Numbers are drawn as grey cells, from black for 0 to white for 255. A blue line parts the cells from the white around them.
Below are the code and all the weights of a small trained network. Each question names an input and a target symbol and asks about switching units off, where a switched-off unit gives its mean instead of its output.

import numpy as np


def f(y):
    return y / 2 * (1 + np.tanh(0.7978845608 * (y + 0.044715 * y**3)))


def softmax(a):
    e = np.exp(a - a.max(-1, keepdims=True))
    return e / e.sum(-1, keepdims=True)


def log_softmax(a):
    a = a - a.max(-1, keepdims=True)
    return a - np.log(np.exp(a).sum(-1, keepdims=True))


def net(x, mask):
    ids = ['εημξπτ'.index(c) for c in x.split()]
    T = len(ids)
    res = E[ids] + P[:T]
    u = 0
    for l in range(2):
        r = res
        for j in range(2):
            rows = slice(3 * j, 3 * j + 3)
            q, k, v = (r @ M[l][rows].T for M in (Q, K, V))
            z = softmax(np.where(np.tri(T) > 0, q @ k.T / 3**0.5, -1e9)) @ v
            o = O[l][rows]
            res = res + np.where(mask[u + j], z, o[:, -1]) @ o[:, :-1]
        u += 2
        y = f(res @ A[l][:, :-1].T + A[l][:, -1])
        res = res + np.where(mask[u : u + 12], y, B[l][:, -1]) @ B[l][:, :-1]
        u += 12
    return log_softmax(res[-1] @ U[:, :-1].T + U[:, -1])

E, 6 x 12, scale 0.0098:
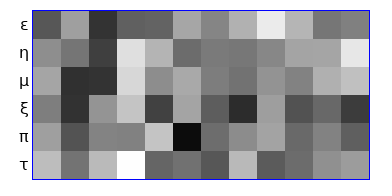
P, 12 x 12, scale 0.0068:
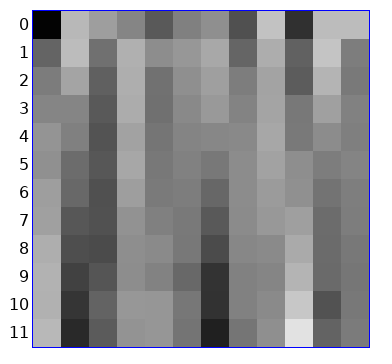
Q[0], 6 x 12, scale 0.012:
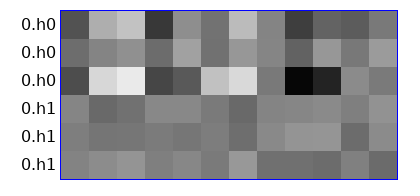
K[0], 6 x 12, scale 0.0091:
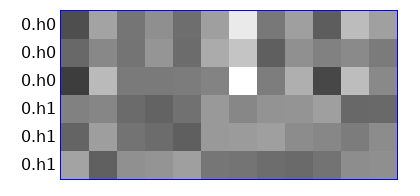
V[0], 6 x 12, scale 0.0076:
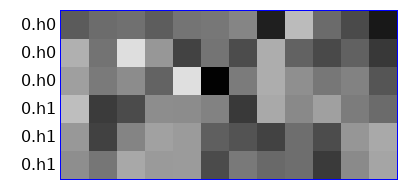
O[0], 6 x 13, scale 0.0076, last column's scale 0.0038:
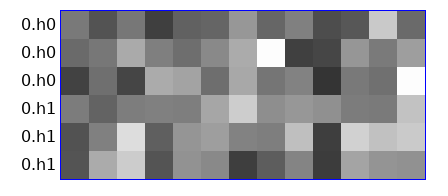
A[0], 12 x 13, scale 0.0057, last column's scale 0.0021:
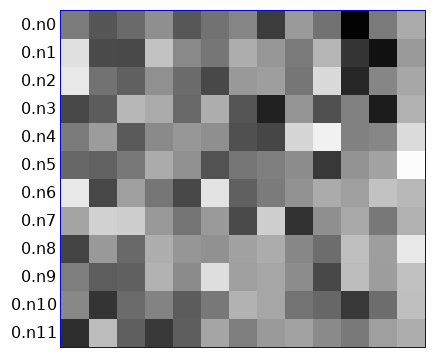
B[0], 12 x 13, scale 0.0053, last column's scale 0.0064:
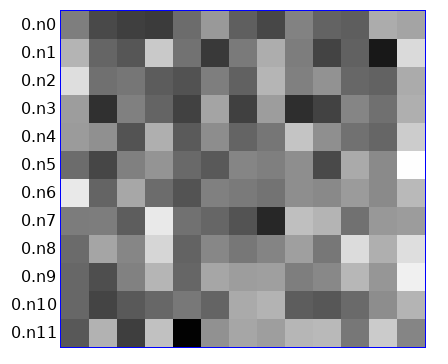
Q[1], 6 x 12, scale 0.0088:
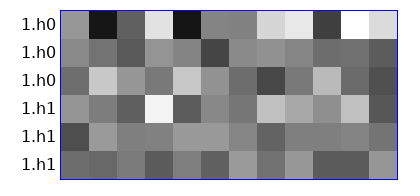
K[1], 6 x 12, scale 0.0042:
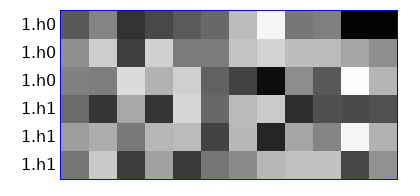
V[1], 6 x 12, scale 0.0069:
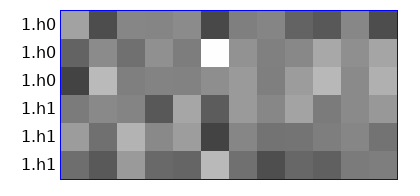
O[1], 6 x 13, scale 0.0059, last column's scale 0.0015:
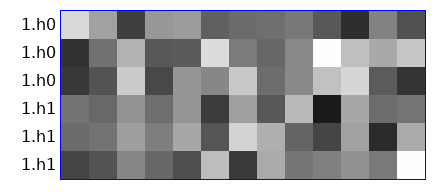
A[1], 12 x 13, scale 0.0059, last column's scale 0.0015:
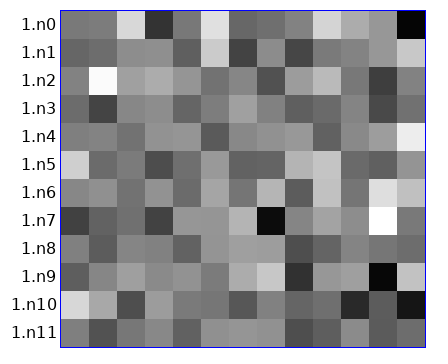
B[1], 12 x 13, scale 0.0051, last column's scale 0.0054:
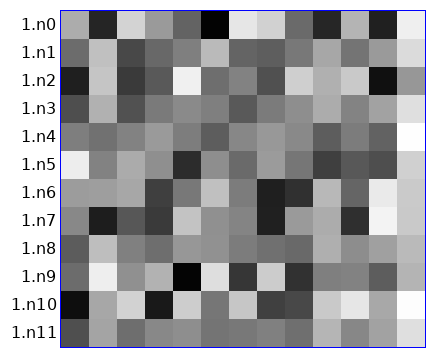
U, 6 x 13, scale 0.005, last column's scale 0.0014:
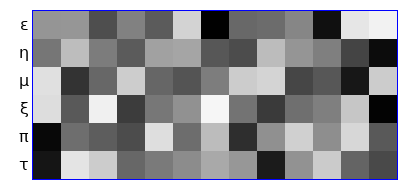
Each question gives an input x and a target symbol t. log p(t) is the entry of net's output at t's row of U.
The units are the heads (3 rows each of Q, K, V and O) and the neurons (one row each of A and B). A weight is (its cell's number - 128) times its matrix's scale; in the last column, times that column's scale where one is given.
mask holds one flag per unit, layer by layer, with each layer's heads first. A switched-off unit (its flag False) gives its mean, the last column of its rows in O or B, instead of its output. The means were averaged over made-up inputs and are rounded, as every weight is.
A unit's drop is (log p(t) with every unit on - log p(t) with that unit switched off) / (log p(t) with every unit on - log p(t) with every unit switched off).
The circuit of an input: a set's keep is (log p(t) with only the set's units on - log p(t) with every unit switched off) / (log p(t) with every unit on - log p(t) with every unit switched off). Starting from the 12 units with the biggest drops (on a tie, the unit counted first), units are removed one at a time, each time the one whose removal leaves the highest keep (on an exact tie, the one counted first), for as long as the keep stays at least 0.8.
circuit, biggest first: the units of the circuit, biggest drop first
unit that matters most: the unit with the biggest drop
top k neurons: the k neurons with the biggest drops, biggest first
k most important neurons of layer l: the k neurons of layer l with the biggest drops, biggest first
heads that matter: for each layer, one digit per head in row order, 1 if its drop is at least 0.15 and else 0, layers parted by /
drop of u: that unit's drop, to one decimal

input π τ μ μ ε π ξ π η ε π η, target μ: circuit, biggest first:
0.h1, 0.n1
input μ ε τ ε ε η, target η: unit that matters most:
1.n10
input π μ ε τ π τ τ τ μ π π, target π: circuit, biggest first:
1.h0, 0.n11
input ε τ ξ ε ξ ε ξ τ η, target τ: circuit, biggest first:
0.h0, 1.h0
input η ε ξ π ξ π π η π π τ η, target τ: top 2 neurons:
0.n4, 0.n11
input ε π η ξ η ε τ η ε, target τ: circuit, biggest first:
0.h0, 1.h0
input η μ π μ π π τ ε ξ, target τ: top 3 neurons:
0.n3, 1.n0, 0.n11
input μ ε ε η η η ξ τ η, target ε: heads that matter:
01 / 01
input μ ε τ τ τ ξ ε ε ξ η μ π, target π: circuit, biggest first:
0.h0, 1.h0, 1.n5
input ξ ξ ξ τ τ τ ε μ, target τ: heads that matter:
10 / 10
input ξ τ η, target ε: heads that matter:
00 / 11
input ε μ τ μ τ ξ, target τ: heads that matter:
11 / 10
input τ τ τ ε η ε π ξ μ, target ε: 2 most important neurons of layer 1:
1.n0, 1.n6
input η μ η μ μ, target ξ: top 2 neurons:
1.n0, 0.n1
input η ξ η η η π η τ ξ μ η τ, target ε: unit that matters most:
0.n3
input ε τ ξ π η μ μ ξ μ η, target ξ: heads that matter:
11 / 10
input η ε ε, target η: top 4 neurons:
1.n10, 1.n2, 1.n5, 0.n1
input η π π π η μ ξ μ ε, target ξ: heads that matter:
10 / 10
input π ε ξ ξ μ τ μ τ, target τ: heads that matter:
00 / 10
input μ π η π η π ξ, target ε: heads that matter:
01 / 10
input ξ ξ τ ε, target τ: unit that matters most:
1.h0
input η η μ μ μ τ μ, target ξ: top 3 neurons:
1.n0, 0.n7, 0.n1
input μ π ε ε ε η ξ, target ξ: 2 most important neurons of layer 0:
0.n1, 0.n8
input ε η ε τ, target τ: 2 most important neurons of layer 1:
1.n10, 1.n9
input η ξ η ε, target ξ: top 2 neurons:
1.n0, 1.n6
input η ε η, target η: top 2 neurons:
1.n2, 0.n4
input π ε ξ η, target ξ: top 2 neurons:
1.n0, 0.n11
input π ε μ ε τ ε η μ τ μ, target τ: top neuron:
1.n10
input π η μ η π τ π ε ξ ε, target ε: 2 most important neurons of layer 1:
1.n0, 1.n6
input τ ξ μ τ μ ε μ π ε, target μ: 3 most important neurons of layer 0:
0.n1, 0.n11, 0.n3
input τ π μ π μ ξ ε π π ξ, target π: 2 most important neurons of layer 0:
0.n11, 0.n1
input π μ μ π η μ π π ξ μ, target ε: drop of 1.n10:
0.0
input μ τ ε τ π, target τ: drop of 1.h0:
0.8
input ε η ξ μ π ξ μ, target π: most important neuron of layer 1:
1.n7
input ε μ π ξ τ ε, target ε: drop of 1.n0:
0.2
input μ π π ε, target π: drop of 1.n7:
0.1
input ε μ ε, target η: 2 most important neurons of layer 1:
1.n10, 1.n2
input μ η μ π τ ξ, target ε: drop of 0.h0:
0.0
